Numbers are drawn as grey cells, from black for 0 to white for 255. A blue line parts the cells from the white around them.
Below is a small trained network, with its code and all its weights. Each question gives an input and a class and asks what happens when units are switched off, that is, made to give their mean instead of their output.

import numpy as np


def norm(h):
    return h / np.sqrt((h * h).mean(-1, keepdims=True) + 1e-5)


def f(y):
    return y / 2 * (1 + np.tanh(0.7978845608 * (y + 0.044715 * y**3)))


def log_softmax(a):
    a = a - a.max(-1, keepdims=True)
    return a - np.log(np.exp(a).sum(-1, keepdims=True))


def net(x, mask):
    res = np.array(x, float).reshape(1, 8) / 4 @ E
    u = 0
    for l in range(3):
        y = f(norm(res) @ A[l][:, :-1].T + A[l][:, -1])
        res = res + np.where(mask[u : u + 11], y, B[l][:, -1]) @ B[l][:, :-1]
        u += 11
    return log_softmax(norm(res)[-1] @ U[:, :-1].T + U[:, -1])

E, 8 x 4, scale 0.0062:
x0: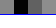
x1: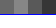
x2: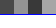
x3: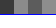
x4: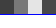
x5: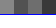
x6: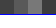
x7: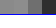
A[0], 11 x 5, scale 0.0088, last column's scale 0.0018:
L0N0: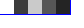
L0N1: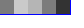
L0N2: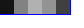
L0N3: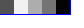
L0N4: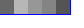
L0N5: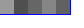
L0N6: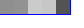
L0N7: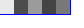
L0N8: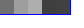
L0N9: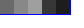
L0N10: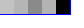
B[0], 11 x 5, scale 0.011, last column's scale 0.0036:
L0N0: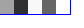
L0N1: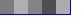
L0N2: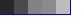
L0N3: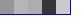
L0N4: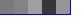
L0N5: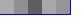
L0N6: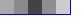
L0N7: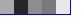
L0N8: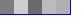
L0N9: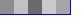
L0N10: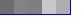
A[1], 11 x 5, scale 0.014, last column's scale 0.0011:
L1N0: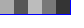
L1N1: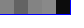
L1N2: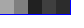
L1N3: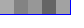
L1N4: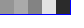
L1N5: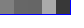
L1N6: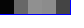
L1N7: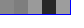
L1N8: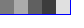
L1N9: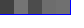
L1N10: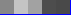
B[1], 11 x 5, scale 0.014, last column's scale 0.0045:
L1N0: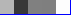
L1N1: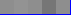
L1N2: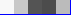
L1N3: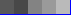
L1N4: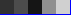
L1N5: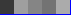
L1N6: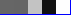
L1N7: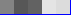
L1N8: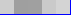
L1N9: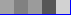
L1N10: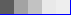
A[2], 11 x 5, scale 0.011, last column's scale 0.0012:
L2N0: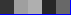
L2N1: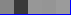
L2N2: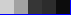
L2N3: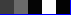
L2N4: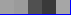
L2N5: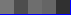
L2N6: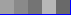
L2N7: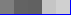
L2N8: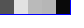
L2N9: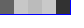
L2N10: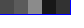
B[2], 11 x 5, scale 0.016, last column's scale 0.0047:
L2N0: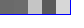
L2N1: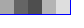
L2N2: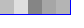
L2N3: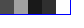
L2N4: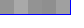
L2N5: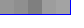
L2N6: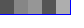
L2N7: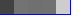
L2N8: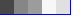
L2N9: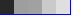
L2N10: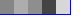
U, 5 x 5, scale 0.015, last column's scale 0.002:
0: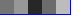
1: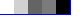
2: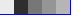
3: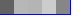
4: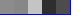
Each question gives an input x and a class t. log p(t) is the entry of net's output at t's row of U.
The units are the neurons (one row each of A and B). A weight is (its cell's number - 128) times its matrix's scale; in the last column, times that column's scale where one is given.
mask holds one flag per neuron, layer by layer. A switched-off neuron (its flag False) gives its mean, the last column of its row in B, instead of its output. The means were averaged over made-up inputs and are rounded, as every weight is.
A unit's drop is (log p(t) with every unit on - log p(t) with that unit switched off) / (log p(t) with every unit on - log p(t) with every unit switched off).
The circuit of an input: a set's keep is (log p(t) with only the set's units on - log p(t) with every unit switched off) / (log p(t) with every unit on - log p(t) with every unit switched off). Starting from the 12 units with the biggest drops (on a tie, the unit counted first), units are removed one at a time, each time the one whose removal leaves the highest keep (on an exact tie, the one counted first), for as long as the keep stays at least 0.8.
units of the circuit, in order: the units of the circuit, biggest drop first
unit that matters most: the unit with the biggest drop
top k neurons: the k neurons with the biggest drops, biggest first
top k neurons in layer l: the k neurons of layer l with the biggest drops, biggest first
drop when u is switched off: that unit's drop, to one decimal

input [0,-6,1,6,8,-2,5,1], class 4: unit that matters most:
L0N2
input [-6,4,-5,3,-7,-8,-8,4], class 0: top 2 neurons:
L1N4, L0N10
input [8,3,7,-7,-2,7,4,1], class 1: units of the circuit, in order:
L1N2, L2N2
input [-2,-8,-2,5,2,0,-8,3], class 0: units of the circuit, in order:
L1N4, L2N3
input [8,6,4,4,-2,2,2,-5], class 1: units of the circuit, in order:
L1N2, L0N0, L2N2
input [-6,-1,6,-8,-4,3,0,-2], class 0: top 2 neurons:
L0N10, L1N4
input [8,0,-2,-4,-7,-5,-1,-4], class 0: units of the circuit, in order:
L2N3, L1N4
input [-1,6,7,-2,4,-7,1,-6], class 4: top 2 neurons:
L0N2, L1N6
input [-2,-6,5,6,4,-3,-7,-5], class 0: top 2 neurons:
L1N4, L0N6
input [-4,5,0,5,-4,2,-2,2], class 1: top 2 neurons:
L1N2, L0N0
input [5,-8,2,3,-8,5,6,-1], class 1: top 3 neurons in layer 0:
L0N10, L0N9, L0N8
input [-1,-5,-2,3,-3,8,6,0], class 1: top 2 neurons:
L0N0, L1N2
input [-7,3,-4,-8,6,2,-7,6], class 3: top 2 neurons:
L1N10, L0N8
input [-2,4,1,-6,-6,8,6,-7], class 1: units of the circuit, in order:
L1N2
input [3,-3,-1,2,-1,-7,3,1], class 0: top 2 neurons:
L0N0, L1N4
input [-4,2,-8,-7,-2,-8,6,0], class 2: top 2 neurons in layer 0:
L0N0, L0N7
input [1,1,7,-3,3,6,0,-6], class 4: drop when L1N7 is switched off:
0.0
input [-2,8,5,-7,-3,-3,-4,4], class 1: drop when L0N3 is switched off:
0.1
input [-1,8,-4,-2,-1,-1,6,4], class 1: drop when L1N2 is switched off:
0.8
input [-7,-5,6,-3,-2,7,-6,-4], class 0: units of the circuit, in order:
L1N4
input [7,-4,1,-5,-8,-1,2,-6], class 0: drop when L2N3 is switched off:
0.1
